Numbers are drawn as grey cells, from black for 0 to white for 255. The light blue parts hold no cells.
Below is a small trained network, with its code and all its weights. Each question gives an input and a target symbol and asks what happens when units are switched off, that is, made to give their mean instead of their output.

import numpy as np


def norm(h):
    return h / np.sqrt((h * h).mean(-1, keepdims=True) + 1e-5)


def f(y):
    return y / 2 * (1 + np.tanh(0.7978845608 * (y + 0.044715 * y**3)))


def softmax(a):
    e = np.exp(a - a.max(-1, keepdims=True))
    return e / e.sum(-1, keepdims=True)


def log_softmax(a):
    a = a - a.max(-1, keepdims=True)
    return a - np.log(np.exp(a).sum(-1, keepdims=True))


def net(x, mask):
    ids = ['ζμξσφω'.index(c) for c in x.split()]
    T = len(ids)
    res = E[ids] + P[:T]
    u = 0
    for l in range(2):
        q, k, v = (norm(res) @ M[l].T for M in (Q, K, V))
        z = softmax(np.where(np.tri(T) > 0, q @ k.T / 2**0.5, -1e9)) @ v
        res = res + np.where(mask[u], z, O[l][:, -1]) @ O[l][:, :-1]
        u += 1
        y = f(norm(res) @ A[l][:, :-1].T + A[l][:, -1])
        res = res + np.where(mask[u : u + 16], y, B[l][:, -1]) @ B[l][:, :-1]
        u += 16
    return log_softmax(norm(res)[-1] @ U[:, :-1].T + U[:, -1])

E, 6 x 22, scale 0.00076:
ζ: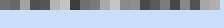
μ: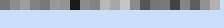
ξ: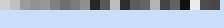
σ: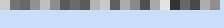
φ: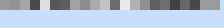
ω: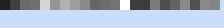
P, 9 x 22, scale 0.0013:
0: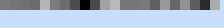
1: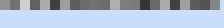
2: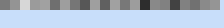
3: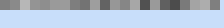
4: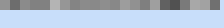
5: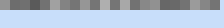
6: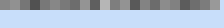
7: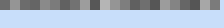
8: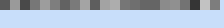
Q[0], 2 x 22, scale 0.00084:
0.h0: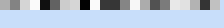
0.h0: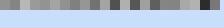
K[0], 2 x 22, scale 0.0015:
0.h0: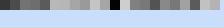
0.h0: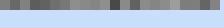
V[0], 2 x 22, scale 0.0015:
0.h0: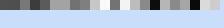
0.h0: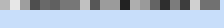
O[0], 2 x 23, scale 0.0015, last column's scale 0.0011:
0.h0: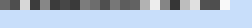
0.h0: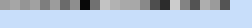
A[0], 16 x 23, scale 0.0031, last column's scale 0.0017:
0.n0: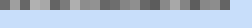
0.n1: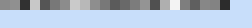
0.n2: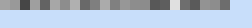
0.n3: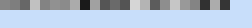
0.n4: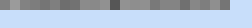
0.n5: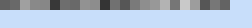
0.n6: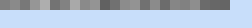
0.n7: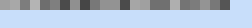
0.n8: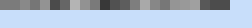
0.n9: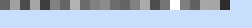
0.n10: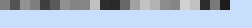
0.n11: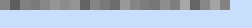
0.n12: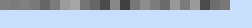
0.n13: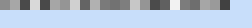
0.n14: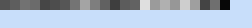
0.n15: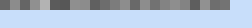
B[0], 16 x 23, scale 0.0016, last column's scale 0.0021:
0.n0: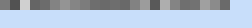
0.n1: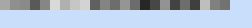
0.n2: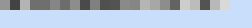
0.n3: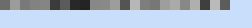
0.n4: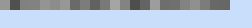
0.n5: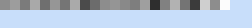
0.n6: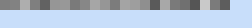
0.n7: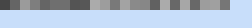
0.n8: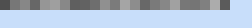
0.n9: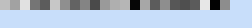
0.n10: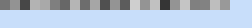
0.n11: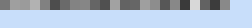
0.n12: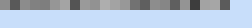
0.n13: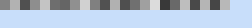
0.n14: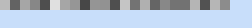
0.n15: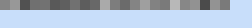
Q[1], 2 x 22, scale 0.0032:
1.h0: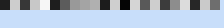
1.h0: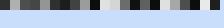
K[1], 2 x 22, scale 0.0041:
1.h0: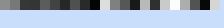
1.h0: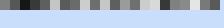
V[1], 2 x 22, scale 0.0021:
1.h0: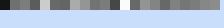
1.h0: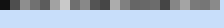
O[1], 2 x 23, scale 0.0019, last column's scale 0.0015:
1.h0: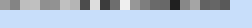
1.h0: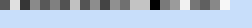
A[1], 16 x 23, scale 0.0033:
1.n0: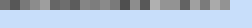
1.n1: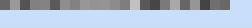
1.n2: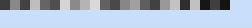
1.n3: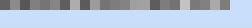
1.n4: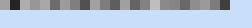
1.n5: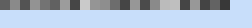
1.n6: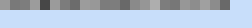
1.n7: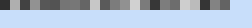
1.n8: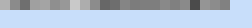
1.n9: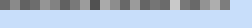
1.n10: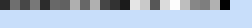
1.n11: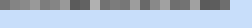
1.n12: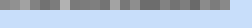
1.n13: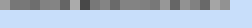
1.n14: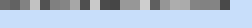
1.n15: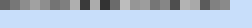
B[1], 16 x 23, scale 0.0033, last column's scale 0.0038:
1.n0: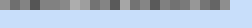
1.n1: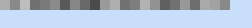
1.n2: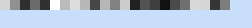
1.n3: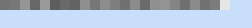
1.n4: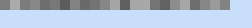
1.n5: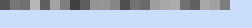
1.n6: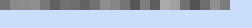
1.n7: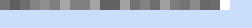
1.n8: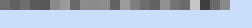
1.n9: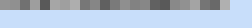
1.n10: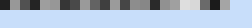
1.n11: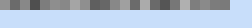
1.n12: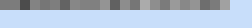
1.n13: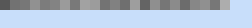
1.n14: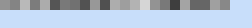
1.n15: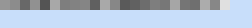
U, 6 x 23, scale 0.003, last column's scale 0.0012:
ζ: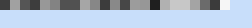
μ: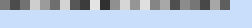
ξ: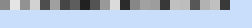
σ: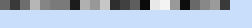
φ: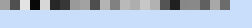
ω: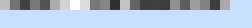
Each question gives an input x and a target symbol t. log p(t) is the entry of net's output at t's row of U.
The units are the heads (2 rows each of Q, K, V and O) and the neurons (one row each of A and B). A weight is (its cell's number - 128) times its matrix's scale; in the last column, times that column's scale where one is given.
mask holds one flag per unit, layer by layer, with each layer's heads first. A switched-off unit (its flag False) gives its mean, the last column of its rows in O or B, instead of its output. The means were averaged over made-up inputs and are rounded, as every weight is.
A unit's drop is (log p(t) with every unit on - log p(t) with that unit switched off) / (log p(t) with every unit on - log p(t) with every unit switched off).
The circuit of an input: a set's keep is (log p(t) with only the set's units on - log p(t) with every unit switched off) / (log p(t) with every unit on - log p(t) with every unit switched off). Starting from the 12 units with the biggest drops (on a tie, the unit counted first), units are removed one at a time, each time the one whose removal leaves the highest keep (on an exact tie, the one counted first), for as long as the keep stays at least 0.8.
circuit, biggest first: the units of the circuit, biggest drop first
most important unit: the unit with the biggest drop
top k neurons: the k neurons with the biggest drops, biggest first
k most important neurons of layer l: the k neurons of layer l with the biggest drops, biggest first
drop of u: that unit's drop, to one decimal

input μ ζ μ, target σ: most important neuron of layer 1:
(1.n10)
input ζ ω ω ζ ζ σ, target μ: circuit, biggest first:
(1.h0, 1.n14, 1.n7)
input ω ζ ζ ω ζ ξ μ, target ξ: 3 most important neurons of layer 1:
(1.n5, 1.n1, 1.n9)
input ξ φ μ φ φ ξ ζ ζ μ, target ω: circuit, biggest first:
(1.n9, 1.n10)
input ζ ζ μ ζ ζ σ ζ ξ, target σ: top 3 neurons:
(1.n5, 0.n13, 0.n2)
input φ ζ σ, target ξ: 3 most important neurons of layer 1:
(1.n4, 1.n15, 1.n7)
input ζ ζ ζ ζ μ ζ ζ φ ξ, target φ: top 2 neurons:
(0.n15, 0.n14)
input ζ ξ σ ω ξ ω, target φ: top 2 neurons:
(0.n2, 0.n5)
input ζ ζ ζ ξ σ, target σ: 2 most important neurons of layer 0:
(0.n10, 0.n2)
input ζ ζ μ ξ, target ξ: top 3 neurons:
(0.n2, 0.n10, 1.n7)
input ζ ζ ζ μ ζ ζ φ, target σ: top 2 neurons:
(0.n14, 1.n10)
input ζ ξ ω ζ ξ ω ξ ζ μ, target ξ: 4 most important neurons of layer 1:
(1.n15, 1.n7, 1.n14, 1.n0)
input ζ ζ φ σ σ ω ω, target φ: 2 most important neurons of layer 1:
(1.n4, 1.n15)
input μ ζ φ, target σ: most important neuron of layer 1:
(1.n10)
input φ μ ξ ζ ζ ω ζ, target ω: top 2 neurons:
(0.n14, 0.n2)
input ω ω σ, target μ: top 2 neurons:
(1.n14, 0.n5)
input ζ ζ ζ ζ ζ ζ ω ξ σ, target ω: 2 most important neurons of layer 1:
(1.n15, 1.n2)
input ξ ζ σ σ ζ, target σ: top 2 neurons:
(0.n2, 1.n5)
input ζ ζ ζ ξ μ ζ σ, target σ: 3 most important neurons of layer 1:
(1.n5, 1.n10, 1.n14)
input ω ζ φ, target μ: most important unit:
1.h0
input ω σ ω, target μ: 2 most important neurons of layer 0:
(0.n5, 0.n10)
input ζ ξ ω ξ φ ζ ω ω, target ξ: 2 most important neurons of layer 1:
(1.n4, 1.n7)
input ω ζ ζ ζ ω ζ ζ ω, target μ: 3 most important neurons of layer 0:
(0.n14, 0.n2, 0.n5)
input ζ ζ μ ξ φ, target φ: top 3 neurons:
(0.n2, 1.n15, 1.n7)
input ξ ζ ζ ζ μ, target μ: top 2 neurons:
(0.n13, 1.n7)
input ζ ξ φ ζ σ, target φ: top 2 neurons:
(0.n13, 0.n10)
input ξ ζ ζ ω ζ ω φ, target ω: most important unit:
1.h0
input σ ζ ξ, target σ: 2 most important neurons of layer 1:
(1.n5, 1.n2)
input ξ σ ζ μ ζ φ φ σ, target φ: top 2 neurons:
(1.n4, 1.n0)
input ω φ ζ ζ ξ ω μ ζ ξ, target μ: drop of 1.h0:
0.9
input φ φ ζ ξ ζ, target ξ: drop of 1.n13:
0.0
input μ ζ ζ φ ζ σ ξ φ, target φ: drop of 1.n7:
0.1
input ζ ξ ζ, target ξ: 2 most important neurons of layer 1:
(1.n1, 1.n5)
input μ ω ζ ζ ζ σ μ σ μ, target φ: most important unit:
0.h0
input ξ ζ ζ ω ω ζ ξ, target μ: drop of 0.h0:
1.0
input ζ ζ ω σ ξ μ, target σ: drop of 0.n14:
0.2
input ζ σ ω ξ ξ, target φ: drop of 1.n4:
0.3
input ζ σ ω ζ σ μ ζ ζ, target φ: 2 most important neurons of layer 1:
(1.n15, 1.n4)
